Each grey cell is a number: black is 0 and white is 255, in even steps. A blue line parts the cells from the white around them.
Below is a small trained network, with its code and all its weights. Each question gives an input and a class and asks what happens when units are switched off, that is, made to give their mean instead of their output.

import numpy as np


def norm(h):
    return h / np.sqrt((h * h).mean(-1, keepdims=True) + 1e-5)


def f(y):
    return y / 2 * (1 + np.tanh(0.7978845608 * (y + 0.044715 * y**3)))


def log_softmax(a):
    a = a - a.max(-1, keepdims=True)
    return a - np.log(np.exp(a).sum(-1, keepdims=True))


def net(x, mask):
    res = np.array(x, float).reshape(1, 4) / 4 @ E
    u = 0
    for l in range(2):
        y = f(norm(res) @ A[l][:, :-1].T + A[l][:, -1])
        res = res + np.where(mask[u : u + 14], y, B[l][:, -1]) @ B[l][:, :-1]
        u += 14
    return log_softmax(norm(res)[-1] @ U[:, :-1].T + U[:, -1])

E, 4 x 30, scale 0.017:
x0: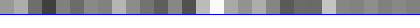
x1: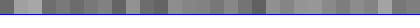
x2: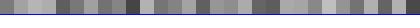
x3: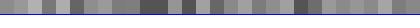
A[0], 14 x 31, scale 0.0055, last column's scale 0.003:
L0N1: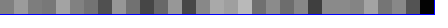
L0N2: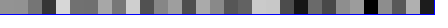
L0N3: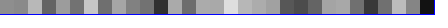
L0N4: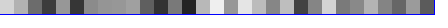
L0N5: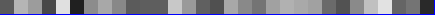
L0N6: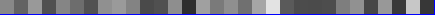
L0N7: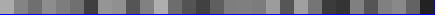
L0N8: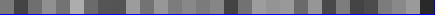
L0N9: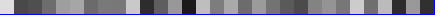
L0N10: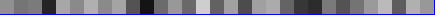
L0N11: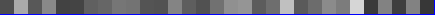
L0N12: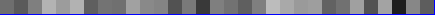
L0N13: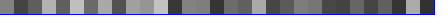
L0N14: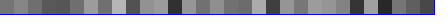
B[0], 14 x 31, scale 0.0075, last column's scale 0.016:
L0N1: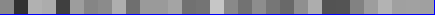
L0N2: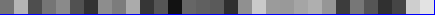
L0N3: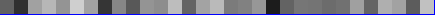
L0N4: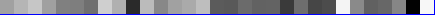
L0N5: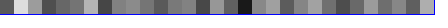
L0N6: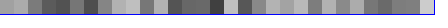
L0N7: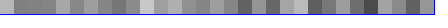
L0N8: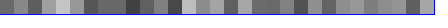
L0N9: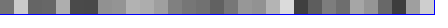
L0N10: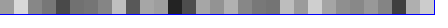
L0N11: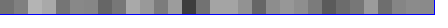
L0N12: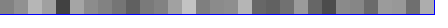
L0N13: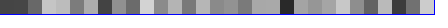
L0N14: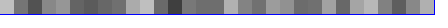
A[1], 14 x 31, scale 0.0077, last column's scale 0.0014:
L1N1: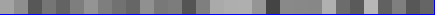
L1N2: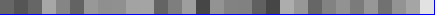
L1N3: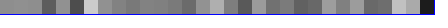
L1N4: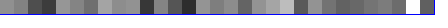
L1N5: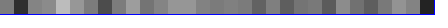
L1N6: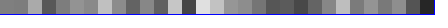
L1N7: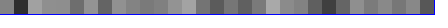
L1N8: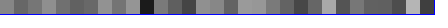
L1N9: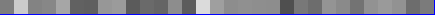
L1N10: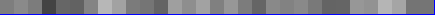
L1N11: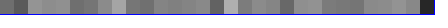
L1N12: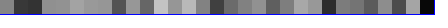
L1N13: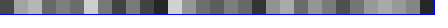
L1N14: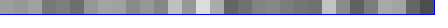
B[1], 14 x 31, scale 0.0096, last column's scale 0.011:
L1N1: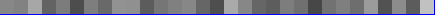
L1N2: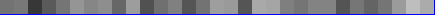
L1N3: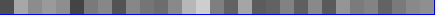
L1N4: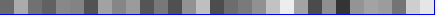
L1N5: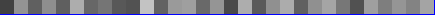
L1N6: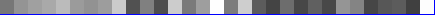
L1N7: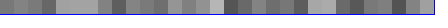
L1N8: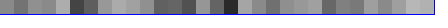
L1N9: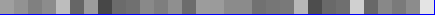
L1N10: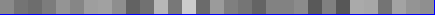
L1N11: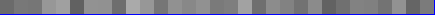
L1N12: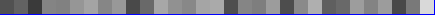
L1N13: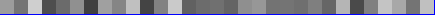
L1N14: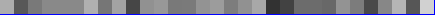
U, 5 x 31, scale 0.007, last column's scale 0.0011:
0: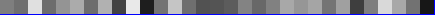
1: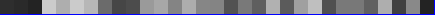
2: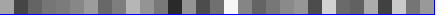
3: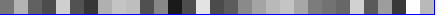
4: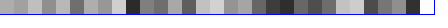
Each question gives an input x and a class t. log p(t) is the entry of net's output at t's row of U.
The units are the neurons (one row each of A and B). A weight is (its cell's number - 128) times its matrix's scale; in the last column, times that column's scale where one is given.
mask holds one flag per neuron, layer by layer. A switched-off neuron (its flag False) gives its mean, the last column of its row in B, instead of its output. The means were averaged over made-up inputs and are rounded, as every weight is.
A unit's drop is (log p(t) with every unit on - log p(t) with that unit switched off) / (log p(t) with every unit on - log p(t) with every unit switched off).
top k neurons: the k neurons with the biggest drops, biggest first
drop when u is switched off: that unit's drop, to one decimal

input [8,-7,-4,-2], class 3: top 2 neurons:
L0N2; L0N9
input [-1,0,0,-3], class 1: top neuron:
L0N4
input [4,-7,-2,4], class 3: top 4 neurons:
L0N2; L0N9; L0N10; L0N6
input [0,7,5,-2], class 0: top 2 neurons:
L0N4; L1N13
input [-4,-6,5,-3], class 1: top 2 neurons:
L0N10; L0N6
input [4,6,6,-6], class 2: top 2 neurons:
L0N4; L0N14
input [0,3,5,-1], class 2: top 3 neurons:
L0N4; L0N14; L1N1
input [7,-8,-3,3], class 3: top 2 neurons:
L0N2; L0N9
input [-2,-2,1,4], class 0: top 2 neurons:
L0N4; L0N2
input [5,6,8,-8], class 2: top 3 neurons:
L0N4; L0N14; L1N6
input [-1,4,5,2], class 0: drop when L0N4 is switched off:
0.4
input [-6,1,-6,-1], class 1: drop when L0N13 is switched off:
0.1
